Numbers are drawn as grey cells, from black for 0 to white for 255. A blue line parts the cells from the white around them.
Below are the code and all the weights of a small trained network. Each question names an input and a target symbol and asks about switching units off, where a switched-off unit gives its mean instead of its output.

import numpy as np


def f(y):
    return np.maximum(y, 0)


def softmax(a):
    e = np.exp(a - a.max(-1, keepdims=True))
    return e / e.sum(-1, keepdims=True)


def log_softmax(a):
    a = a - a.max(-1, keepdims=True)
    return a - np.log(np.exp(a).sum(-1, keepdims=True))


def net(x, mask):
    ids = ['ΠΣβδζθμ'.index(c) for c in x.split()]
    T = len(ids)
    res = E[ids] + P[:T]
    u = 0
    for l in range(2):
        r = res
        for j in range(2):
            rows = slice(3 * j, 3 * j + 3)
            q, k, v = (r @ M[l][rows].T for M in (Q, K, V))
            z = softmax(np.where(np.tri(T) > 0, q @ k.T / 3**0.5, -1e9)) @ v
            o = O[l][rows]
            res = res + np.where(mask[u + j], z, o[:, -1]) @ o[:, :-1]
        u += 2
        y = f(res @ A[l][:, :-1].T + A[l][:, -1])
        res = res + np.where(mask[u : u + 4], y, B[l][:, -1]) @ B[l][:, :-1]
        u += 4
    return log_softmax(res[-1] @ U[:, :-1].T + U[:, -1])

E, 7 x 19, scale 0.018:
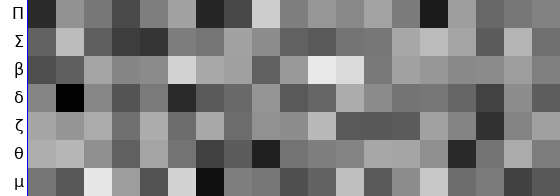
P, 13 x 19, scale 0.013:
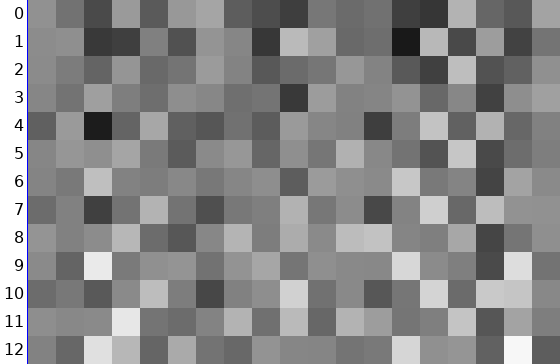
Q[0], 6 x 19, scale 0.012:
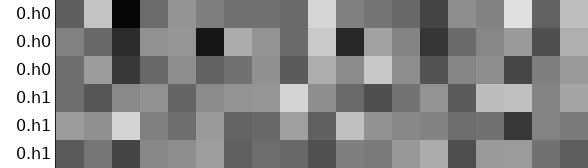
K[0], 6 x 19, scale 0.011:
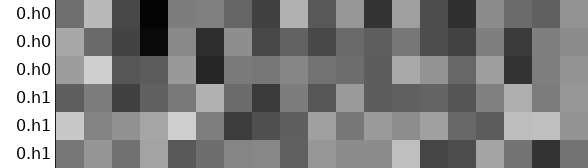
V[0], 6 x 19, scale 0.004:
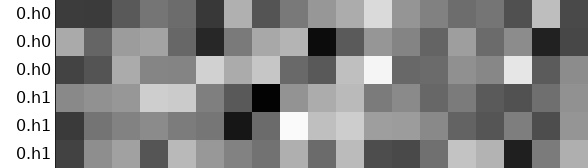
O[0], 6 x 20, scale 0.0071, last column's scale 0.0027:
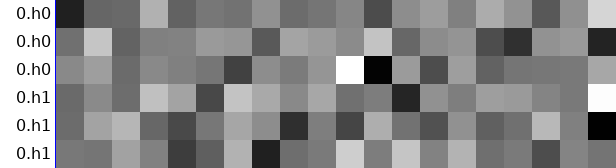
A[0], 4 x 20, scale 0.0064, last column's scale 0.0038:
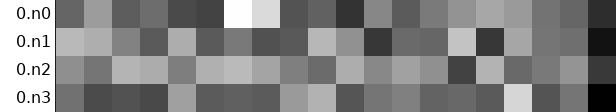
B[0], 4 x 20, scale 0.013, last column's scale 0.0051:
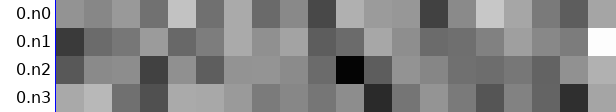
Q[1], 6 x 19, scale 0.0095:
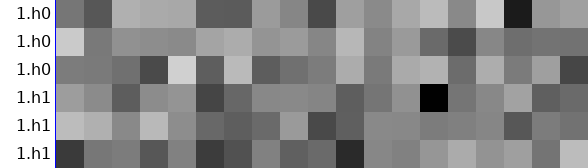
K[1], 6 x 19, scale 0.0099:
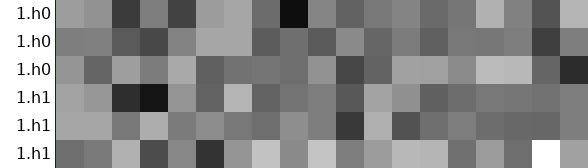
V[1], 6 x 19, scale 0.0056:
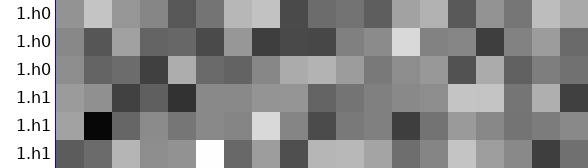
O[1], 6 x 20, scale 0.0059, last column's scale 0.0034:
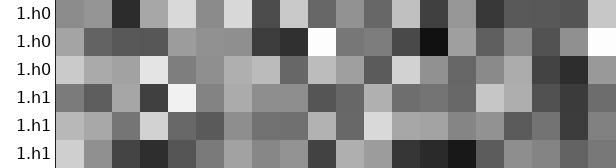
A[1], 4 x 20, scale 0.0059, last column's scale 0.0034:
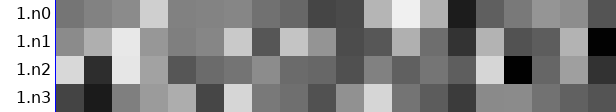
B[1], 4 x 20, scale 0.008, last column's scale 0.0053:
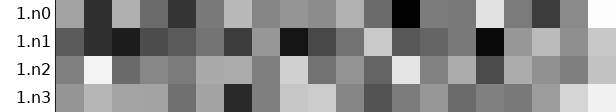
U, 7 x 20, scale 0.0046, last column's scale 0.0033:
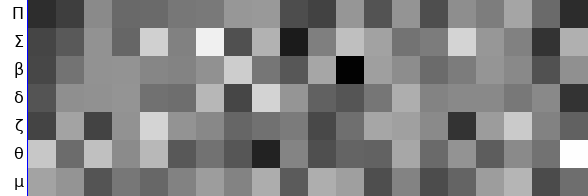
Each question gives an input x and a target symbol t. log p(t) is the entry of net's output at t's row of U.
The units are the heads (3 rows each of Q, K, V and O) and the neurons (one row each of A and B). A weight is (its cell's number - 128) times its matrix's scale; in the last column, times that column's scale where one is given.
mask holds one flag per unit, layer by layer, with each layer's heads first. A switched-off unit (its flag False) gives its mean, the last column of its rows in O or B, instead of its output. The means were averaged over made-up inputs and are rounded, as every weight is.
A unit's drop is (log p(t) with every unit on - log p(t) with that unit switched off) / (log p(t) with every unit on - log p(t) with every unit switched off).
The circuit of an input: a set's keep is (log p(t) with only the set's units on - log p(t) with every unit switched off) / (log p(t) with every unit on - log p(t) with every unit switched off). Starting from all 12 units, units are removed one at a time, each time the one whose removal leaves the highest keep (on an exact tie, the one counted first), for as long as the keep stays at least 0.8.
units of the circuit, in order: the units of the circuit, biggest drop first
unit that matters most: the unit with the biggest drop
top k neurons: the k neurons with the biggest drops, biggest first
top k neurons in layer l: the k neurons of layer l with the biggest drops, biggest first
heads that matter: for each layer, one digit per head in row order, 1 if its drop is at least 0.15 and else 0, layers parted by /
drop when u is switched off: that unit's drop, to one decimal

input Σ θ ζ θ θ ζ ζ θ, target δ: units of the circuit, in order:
0.h1, 0.n1, 1.n0, 1.n3
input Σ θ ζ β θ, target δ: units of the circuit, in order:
0.h1, 0.n1, 1.n3
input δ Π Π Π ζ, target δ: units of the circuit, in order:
0.h1, 1.n3, 0.n1
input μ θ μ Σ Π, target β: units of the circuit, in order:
0.n3, 1.h0
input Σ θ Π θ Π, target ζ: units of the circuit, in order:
0.h1, 1.n0, 1.h0
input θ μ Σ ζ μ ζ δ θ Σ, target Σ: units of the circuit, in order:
0.n0
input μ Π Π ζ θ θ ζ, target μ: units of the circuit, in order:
0.h0, 1.h1
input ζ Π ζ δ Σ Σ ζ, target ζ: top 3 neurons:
1.n1, 1.n2, 0.n2
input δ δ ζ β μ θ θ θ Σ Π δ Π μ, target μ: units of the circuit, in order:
1.h1, 0.h0
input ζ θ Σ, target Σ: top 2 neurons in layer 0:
0.n0, 0.n1
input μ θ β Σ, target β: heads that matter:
10 / 00
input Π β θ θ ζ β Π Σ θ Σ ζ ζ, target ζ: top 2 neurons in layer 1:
1.n1, 1.n2
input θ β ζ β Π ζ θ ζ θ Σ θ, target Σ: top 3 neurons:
0.n1, 1.n0, 0.n3
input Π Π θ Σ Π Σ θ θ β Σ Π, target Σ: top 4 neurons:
0.n3, 1.n3, 1.n1, 0.n1
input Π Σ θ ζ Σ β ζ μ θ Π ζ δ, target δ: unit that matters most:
1.n3
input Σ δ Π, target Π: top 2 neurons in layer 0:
0.n2, 0.n3
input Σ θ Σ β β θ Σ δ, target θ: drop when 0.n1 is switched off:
0.1
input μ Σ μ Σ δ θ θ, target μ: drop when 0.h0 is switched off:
0.5
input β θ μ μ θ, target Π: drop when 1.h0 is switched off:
0.5
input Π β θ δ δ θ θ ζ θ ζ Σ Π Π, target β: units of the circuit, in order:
0.h0
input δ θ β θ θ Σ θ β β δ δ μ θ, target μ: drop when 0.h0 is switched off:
0.2
